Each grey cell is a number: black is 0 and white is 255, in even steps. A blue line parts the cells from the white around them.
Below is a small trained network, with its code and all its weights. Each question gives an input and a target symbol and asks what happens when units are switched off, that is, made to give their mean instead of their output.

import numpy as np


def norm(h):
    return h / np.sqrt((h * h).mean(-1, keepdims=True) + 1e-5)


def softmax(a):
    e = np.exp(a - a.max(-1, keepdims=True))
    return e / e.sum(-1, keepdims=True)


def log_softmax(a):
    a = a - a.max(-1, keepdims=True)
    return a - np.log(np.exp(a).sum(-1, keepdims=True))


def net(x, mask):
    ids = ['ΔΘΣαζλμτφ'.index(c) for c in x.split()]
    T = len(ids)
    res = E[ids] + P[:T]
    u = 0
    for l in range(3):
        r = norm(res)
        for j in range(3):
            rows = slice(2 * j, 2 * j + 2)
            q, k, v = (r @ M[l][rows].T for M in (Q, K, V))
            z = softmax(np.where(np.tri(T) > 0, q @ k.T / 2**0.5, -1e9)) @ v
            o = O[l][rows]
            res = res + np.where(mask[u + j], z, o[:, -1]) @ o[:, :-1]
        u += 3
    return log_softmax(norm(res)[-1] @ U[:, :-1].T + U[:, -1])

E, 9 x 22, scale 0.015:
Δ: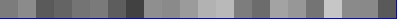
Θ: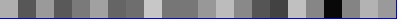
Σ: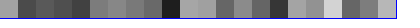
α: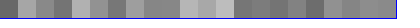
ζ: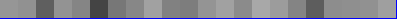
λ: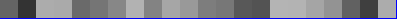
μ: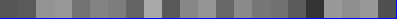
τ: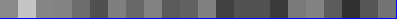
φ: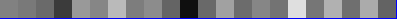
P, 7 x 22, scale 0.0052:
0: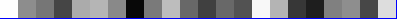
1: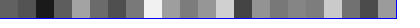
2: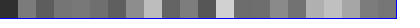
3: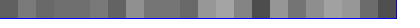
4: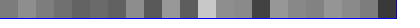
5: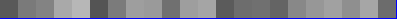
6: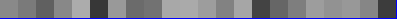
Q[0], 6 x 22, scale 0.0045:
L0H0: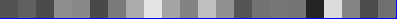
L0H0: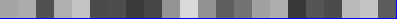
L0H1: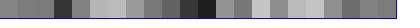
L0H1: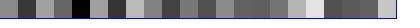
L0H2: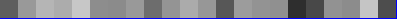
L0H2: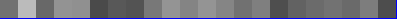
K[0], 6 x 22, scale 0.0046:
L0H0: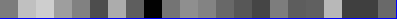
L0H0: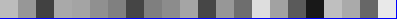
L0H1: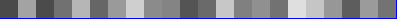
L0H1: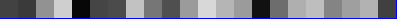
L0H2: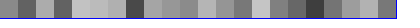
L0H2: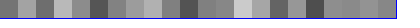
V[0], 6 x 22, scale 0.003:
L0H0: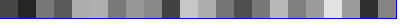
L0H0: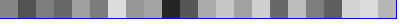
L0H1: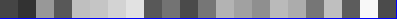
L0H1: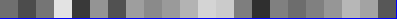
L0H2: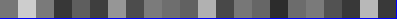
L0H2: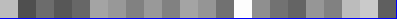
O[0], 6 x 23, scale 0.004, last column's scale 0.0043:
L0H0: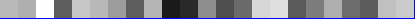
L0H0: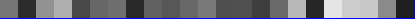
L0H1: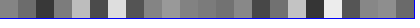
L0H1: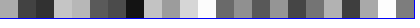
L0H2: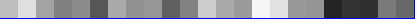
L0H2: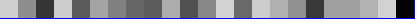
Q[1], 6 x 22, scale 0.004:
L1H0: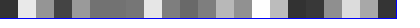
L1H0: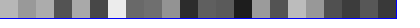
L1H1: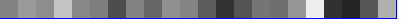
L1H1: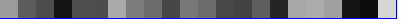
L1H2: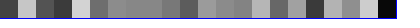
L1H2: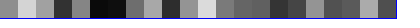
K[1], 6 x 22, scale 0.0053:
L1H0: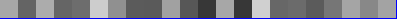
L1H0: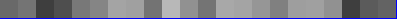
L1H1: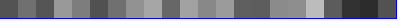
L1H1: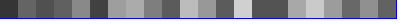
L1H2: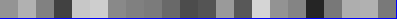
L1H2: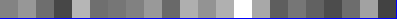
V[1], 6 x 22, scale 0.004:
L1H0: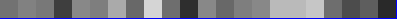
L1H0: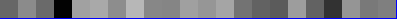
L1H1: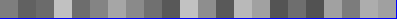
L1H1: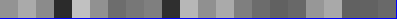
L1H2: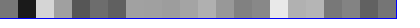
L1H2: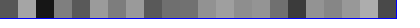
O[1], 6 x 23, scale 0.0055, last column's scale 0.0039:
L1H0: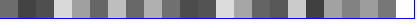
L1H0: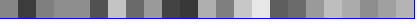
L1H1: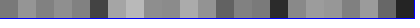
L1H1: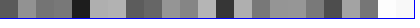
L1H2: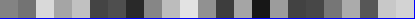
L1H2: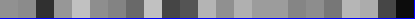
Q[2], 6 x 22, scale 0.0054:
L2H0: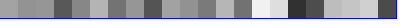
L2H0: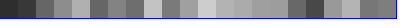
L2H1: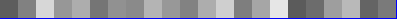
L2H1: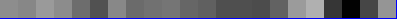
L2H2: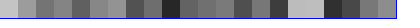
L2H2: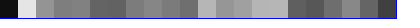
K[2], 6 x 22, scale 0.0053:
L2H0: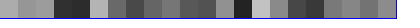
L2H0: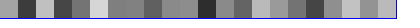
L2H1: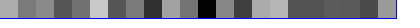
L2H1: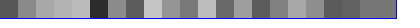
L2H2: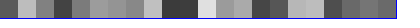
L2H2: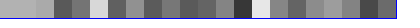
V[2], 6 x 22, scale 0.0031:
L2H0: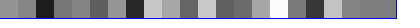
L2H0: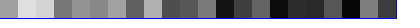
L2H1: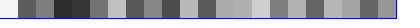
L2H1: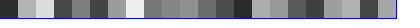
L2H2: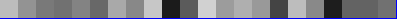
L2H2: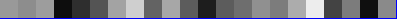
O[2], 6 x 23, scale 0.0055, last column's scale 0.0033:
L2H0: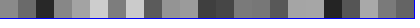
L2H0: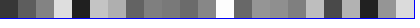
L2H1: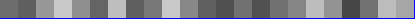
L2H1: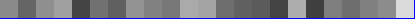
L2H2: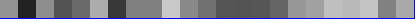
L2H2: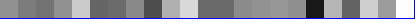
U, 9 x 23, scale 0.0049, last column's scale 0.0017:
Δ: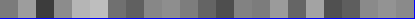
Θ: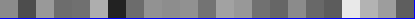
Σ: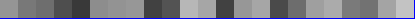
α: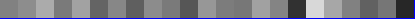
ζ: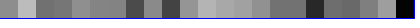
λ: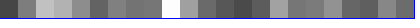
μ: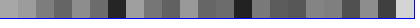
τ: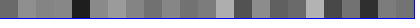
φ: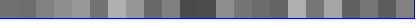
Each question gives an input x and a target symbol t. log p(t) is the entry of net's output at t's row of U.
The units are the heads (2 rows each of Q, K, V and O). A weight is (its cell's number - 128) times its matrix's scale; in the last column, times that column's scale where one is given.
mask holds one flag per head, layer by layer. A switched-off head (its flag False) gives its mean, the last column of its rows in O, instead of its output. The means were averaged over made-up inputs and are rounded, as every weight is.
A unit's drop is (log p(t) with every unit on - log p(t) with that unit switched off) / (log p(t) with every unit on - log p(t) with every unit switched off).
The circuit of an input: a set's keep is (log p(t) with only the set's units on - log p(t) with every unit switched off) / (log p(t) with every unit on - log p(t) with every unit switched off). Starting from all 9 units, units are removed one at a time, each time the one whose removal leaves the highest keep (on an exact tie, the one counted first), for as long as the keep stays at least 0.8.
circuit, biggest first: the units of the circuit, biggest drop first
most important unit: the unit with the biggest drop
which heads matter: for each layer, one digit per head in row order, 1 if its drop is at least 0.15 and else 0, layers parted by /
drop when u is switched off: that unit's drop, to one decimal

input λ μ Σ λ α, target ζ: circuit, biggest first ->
[L2H2, L1H2]
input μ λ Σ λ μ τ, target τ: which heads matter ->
000 / 001 / 100
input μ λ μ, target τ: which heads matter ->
000 / 000 / 100
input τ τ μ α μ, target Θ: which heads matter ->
010 / 001 / 001
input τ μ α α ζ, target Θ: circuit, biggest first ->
[L2H2, L0H1, L1H2]
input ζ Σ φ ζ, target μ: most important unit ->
L1H0
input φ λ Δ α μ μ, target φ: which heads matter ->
010 / 000 / 000
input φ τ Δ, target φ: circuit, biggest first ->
[L0H1, L1H0]
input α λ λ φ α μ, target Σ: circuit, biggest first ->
[L1H0, L1H2, L1H1]
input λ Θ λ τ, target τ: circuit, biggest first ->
[L2H0, L0H0]
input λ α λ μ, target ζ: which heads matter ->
000 / 000 / 001
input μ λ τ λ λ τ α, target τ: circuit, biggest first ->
[L2H0, L2H2]
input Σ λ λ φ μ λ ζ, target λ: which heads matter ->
110 / 100 / 010
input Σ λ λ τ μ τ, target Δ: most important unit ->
L1H2
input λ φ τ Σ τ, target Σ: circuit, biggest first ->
[L1H1, L2H2, L1H2]
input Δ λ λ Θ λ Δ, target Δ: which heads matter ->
000 / 000 / 100
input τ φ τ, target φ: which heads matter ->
000 / 100 / 001
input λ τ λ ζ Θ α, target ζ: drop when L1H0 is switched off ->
0.0
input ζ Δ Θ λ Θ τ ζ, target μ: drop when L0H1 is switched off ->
0.2
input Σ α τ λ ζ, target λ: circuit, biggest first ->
[L2H1]
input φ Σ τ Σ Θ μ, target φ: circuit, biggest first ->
[L0H1, L1H2]
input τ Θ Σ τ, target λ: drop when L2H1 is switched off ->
0.1
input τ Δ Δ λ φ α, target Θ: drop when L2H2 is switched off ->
0.4
